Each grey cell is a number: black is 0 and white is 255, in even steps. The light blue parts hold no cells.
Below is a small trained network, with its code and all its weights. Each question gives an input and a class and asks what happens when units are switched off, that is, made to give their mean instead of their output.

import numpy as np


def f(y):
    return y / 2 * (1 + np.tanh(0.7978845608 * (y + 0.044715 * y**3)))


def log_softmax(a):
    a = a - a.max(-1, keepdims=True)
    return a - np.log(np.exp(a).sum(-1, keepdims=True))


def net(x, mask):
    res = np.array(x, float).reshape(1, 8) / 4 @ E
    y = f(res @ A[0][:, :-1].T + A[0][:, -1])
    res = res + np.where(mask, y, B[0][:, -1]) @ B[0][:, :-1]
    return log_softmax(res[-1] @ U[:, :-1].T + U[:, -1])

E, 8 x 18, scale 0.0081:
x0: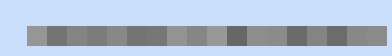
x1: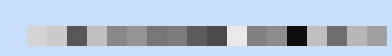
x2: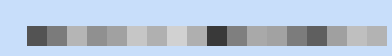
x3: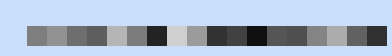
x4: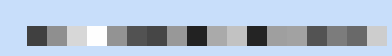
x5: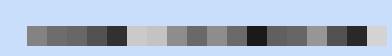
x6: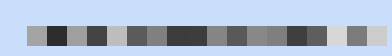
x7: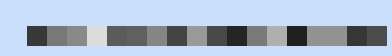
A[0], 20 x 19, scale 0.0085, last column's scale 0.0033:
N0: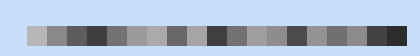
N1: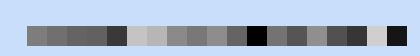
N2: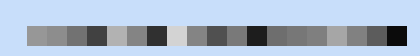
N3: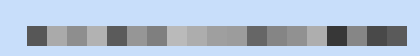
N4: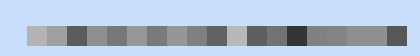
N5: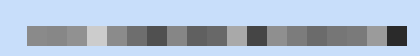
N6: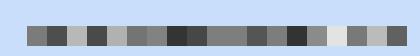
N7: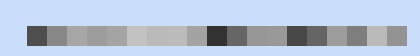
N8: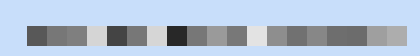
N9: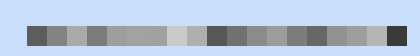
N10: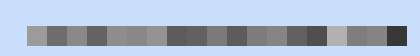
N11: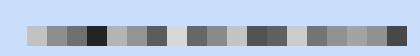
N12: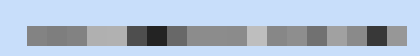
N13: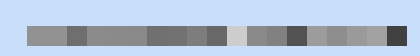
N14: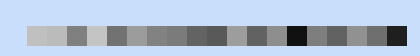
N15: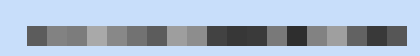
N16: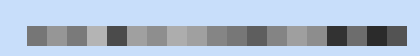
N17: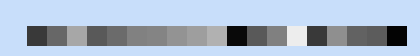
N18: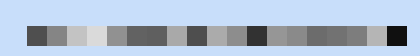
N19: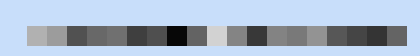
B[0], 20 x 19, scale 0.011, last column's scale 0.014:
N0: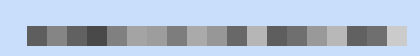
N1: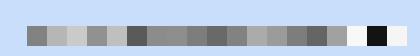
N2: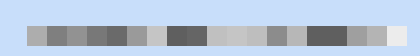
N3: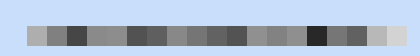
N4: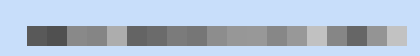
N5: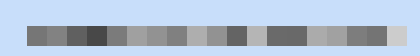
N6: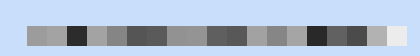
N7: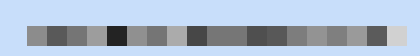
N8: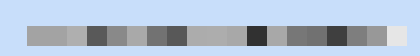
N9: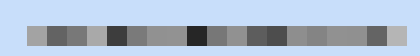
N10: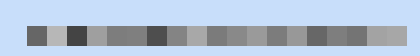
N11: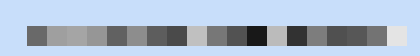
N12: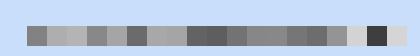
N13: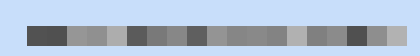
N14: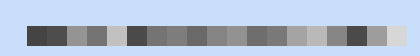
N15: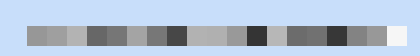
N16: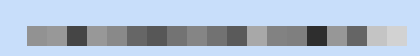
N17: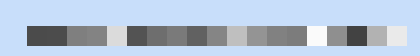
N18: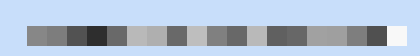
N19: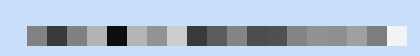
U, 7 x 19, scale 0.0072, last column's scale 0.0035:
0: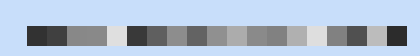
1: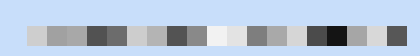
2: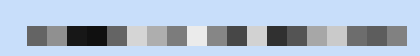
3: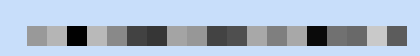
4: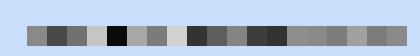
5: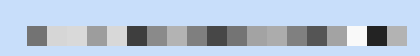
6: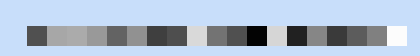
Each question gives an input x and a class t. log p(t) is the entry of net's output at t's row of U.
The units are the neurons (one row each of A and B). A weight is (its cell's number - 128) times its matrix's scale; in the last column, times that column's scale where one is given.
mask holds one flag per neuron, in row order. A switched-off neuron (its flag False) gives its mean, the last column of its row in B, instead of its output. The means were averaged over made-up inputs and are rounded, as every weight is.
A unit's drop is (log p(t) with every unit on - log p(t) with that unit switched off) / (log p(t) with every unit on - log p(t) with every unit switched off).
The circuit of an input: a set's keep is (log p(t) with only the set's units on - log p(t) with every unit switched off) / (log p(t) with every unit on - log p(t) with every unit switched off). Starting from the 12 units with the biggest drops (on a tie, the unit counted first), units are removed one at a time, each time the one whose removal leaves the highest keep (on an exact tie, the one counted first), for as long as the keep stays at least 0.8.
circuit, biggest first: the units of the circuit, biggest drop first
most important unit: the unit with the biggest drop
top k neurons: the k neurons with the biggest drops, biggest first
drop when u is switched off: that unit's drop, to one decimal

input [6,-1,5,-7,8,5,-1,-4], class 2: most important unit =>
N18
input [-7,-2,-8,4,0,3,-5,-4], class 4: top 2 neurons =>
(N19, N6)
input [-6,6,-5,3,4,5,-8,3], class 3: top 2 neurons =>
(N3, N16)
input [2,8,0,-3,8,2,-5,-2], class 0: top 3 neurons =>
(N14, N13, N4)
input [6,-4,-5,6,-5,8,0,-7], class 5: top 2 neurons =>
(N1, N15)
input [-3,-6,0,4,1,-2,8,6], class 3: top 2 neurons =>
(N6, N10)
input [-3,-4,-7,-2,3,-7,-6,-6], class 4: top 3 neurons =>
(N19, N1, N6)
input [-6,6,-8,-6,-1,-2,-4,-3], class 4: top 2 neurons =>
(N19, N17)
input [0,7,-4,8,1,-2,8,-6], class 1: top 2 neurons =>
(N2, N17)
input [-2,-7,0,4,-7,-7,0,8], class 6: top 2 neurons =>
(N15, N1)
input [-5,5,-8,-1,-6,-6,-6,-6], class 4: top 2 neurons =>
(N19, N18)
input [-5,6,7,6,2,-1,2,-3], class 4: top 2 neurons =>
(N7, N9)
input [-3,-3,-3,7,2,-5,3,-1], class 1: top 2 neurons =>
(N2, N1)
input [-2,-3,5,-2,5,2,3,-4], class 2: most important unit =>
N18
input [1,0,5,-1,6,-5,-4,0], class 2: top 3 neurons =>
(N18, N1, N19)
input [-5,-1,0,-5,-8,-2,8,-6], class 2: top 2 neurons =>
(N0, N3)
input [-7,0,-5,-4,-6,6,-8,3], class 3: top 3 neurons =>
(N16, N3, N18)
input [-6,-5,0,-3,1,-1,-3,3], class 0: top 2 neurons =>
(N17, N11)
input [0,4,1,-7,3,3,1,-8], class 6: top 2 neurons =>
(N11, N2)
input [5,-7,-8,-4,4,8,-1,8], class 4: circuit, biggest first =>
(N19)
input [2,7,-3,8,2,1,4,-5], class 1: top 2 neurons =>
(N2, N17)
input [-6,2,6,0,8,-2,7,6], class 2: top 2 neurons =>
(N18, N5)
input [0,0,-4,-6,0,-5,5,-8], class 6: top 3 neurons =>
(N11, N2, N1)
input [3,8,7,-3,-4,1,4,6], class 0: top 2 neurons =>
(N14, N19)
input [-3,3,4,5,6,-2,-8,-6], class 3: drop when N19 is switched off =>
0.0
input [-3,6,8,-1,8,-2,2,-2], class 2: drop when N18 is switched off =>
1.1
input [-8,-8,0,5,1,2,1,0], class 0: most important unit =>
N17
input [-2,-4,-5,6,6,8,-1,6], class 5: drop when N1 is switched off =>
1.8
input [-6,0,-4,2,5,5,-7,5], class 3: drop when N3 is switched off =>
0.8
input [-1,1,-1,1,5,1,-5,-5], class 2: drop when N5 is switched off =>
0.3
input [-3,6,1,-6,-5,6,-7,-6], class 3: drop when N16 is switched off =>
0.3
